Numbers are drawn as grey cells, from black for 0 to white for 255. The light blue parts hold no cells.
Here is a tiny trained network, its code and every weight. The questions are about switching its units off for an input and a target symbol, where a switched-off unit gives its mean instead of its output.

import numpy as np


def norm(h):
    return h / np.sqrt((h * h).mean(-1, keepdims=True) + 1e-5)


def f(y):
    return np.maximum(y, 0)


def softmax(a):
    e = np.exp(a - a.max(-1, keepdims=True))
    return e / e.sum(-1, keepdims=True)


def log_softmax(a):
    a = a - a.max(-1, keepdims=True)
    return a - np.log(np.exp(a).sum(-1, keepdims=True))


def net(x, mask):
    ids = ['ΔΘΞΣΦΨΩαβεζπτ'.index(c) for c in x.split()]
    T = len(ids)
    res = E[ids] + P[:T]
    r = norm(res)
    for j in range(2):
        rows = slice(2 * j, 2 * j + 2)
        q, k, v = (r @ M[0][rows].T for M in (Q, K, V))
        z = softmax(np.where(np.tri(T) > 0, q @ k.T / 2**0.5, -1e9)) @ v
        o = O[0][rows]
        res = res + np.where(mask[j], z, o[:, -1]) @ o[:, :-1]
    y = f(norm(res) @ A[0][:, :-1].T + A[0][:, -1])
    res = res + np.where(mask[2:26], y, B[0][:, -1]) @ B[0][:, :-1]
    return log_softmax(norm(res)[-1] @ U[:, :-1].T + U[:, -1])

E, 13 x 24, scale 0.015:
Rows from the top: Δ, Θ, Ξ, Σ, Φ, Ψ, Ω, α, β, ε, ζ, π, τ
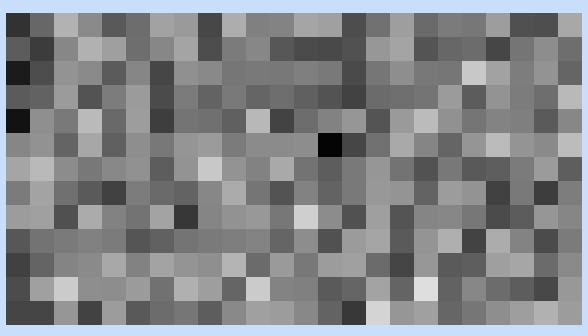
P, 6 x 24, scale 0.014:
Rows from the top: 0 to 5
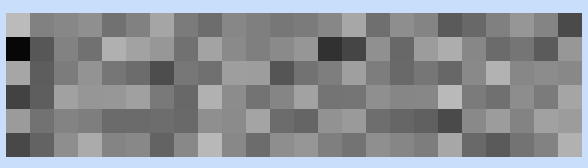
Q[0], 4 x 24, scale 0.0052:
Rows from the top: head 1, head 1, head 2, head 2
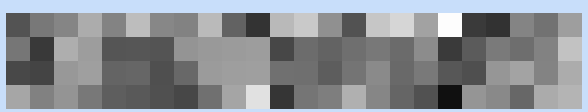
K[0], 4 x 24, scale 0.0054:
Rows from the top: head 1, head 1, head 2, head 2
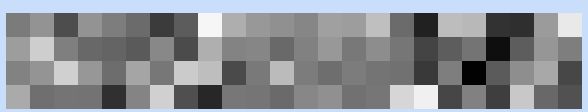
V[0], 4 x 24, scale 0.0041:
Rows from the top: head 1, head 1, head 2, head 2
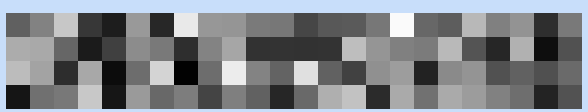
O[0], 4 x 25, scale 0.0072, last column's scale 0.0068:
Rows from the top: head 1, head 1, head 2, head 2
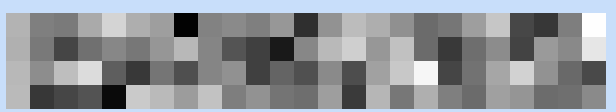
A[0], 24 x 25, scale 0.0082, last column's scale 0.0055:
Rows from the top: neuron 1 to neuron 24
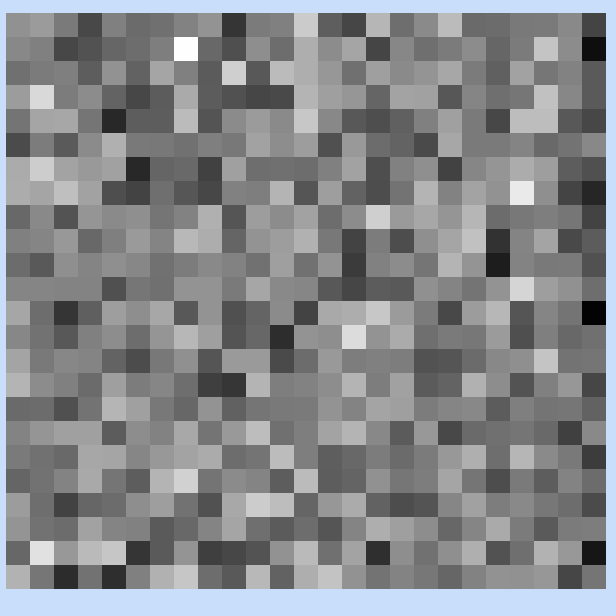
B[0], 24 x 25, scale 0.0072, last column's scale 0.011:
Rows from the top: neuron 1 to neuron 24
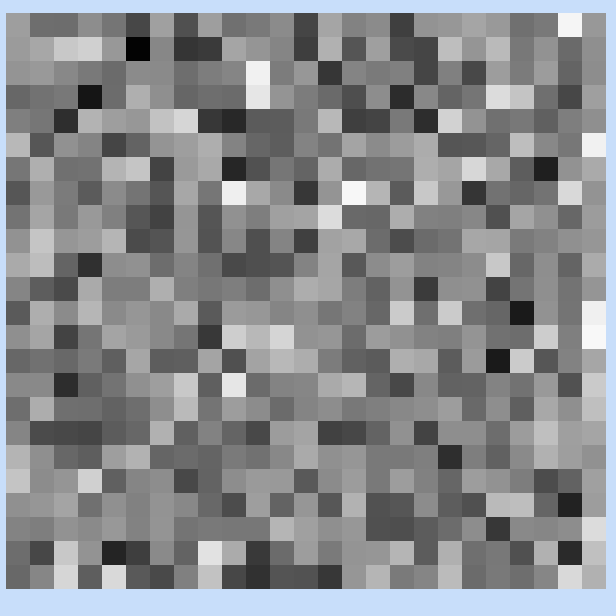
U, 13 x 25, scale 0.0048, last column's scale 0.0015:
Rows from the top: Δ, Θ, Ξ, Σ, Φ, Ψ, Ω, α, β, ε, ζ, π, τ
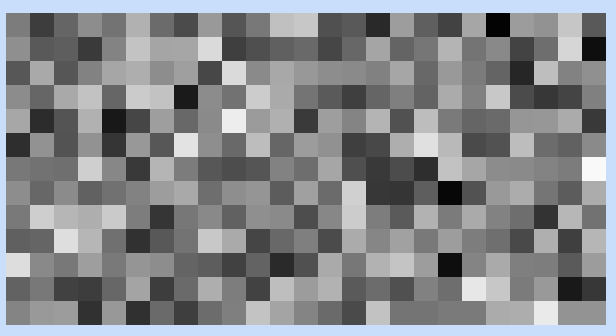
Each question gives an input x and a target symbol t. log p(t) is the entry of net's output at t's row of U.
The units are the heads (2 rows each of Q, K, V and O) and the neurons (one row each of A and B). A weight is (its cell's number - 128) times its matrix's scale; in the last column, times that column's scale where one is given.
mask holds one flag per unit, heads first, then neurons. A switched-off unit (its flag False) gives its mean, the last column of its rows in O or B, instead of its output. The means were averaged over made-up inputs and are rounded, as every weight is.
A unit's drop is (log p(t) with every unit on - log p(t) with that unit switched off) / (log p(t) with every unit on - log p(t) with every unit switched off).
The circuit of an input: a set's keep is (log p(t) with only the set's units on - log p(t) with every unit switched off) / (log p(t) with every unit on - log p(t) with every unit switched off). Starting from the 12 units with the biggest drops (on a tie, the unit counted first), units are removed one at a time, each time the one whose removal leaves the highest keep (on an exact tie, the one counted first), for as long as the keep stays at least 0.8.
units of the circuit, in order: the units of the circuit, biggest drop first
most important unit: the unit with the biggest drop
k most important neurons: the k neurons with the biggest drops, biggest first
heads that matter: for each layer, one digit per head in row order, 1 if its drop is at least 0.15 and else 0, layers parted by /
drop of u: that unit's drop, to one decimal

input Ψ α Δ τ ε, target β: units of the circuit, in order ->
(head 2; neuron 7)
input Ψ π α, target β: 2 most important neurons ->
(neuron 7; neuron 8)
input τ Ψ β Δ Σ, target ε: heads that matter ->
01
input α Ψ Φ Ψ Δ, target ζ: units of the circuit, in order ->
(head 2)
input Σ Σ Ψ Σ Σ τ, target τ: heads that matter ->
10
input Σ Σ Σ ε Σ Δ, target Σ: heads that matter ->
10
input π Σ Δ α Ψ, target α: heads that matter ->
11
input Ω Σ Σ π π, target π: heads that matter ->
01
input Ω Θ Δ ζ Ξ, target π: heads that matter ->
11
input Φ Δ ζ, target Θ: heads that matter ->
01
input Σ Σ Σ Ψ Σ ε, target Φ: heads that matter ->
10
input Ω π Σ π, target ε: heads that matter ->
01
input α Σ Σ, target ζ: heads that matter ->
11
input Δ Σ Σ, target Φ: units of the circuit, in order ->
(head 2; head 1)
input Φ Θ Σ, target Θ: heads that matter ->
01
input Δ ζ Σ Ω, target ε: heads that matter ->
01
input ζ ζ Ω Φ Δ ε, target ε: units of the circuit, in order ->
(head 2; neuron 23)
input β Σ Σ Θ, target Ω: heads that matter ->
10
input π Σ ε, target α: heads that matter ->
10
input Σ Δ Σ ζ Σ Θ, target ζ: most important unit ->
head 1
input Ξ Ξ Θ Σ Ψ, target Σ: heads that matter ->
11
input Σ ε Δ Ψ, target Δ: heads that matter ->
00
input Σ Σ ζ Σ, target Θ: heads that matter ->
00
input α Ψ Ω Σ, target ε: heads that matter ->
01
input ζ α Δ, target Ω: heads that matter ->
10
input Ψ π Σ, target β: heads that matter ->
01
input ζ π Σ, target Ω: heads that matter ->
10
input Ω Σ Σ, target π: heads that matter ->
11
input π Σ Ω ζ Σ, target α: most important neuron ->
(neuron 21)
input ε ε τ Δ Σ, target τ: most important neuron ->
(neuron 2)
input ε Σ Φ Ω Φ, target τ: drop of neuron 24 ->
0.1
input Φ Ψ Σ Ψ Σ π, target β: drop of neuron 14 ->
0.1
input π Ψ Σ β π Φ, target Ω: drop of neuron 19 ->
0.0
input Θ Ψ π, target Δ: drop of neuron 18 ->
0.2
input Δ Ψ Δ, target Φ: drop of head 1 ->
0.2
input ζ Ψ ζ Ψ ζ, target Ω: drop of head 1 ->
1.2
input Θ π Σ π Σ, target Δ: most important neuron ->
(neuron 15)
